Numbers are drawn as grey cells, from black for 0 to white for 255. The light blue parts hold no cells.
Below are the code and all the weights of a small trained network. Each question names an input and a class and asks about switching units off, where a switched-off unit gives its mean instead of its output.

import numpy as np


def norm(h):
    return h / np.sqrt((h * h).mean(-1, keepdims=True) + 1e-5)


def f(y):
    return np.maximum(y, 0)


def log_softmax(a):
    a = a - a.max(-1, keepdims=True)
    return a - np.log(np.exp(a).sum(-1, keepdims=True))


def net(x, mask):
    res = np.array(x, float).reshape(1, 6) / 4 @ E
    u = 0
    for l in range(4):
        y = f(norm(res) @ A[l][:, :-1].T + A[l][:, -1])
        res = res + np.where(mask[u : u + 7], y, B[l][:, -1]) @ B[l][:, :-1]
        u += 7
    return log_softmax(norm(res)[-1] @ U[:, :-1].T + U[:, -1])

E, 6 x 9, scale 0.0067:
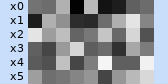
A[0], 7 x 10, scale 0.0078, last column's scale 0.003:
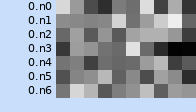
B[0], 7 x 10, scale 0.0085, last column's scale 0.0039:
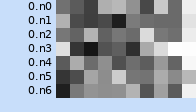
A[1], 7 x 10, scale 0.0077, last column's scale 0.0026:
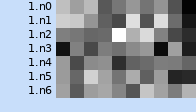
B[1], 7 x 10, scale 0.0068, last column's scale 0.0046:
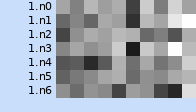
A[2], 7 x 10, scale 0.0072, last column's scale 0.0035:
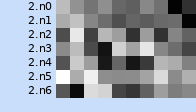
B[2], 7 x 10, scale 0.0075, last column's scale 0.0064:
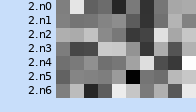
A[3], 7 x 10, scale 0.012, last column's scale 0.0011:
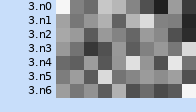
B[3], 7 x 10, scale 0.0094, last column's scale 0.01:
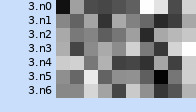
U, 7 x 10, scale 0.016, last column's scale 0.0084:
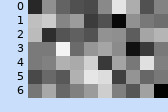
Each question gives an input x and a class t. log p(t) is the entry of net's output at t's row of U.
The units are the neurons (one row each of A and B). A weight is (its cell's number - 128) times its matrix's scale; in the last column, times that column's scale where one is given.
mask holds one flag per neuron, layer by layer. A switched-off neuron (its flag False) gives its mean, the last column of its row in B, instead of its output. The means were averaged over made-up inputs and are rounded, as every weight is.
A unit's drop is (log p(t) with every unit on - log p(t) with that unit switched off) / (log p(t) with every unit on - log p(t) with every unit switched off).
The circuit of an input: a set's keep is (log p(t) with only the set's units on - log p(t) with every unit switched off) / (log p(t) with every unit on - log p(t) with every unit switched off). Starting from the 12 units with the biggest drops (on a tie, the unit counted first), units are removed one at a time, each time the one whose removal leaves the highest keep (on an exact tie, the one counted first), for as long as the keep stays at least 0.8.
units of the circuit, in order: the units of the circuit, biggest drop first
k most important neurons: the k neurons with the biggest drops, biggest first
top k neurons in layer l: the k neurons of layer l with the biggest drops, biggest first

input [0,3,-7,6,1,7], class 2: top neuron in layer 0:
(0.n1)
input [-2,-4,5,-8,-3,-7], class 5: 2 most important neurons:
(2.n3; 1.n2)
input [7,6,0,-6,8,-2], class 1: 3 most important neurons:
(3.n4; 3.n0; 3.n5)
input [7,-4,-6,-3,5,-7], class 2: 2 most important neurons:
(0.n3; 3.n5)
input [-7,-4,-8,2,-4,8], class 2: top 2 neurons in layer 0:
(0.n1; 0.n6)
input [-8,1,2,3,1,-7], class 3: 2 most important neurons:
(3.n1; 3.n5)
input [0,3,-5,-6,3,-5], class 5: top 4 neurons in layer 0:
(0.n6; 0.n0; 0.n1; 0.n4)
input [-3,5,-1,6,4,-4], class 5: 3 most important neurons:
(2.n6; 0.n5; 3.n0)
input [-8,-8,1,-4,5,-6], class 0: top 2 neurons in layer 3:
(3.n0; 3.n3)
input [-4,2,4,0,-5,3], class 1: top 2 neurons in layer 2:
(2.n0; 2.n4)
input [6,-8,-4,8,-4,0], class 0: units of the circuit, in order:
(3.n0; 0.n6)
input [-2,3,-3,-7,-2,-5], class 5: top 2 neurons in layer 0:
(0.n6; 0.n0)
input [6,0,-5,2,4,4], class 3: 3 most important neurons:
(3.n6; 0.n3; 2.n4)
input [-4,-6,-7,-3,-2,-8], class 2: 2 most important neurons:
(0.n3; 3.n5)
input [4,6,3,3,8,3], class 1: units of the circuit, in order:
(3.n4)
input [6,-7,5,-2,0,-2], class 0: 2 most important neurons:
(3.n0; 3.n5)
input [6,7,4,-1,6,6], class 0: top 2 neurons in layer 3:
(3.n5; 3.n2)
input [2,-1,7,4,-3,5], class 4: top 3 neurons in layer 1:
(1.n0; 1.n1; 1.n5)
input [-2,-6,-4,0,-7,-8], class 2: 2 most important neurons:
(0.n3; 3.n4)
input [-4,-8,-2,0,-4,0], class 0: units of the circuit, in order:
(3.n0)
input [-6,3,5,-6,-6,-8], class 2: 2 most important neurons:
(0.n3; 3.n4)
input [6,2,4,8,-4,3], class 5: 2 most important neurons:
(2.n6; 3.n5)
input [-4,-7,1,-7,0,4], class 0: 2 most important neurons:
(3.n0; 2.n6)
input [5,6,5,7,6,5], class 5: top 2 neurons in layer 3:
(3.n0; 3.n5)
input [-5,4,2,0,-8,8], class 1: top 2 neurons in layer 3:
(3.n0; 3.n2)
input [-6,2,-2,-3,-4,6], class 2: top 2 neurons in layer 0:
(0.n1; 0.n4)
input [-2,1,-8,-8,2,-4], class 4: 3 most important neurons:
(1.n3; 2.n6; 2.n2)
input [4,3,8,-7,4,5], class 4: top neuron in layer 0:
(0.n3)
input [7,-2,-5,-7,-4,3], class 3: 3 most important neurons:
(3.n6; 2.n6; 0.n3)
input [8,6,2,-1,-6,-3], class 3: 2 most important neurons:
(2.n4; 3.n0)
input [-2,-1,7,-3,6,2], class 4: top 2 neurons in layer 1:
(1.n1; 1.n0)
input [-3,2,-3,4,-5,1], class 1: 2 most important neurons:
(2.n2; 0.n6)
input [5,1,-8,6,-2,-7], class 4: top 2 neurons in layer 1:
(1.n3; 1.n6)
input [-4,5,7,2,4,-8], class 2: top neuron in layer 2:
(2.n2)
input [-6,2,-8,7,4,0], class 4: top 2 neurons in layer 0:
(0.n0; 0.n6)
